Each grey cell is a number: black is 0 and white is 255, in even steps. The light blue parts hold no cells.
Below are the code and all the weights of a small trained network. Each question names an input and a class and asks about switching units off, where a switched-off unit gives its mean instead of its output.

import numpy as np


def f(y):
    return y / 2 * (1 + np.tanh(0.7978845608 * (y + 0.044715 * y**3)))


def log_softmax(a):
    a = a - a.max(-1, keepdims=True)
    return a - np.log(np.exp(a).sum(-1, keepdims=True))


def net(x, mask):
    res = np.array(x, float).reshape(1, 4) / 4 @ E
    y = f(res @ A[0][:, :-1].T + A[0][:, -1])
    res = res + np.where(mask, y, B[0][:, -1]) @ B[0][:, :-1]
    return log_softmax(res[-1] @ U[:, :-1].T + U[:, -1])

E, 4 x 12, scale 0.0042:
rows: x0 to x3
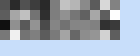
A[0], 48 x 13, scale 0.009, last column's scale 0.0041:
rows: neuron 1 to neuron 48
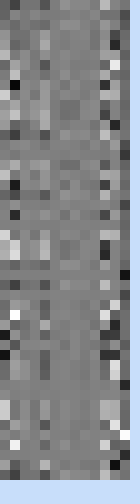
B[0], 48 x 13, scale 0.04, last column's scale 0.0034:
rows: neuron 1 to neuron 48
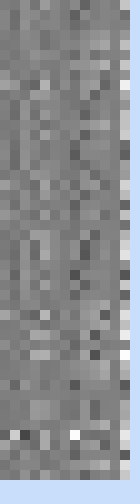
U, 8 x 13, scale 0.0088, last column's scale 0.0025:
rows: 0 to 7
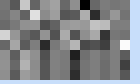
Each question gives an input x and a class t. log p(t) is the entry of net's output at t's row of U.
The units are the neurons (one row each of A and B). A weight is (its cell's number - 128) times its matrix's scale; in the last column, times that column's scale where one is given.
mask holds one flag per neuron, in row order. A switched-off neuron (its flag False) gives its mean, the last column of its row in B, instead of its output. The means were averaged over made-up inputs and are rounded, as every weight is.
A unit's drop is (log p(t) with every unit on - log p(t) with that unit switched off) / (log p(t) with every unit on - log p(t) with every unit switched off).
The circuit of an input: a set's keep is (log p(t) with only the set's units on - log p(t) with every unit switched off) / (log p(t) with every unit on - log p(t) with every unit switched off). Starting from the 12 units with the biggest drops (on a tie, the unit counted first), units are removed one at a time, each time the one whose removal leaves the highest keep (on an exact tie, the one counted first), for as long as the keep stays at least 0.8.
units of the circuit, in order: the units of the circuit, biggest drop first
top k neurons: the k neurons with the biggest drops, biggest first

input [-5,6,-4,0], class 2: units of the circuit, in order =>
[neuron 7]
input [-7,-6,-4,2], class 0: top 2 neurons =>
[neuron 26; neuron 25]
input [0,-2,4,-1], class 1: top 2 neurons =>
[neuron 36; neuron 34]
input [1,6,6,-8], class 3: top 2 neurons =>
[neuron 9; neuron 19]
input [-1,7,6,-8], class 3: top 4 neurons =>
[neuron 9; neuron 19; neuron 22; neuron 47]
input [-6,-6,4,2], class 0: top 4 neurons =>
[neuron 26; neuron 25; neuron 12; neuron 7]
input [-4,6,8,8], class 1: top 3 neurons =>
[neuron 36; neuron 34; neuron 9]
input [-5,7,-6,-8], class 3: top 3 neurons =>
[neuron 9; neuron 19; neuron 22]
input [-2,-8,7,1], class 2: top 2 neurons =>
[neuron 47; neuron 13]
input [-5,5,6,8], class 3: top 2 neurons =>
[neuron 32; neuron 45]
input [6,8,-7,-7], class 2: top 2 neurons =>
[neuron 7; neuron 43]
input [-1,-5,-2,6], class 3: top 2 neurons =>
[neuron 32; neuron 45]
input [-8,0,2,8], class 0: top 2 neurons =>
[neuron 26; neuron 25]
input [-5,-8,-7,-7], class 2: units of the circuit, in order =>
[neuron 47]
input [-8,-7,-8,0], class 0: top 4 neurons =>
[neuron 26; neuron 25; neuron 12; neuron 36]
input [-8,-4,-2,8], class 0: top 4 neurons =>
[neuron 26; neuron 25; neuron 12; neuron 9]
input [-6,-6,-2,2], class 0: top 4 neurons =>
[neuron 26; neuron 25; neuron 12; neuron 7]
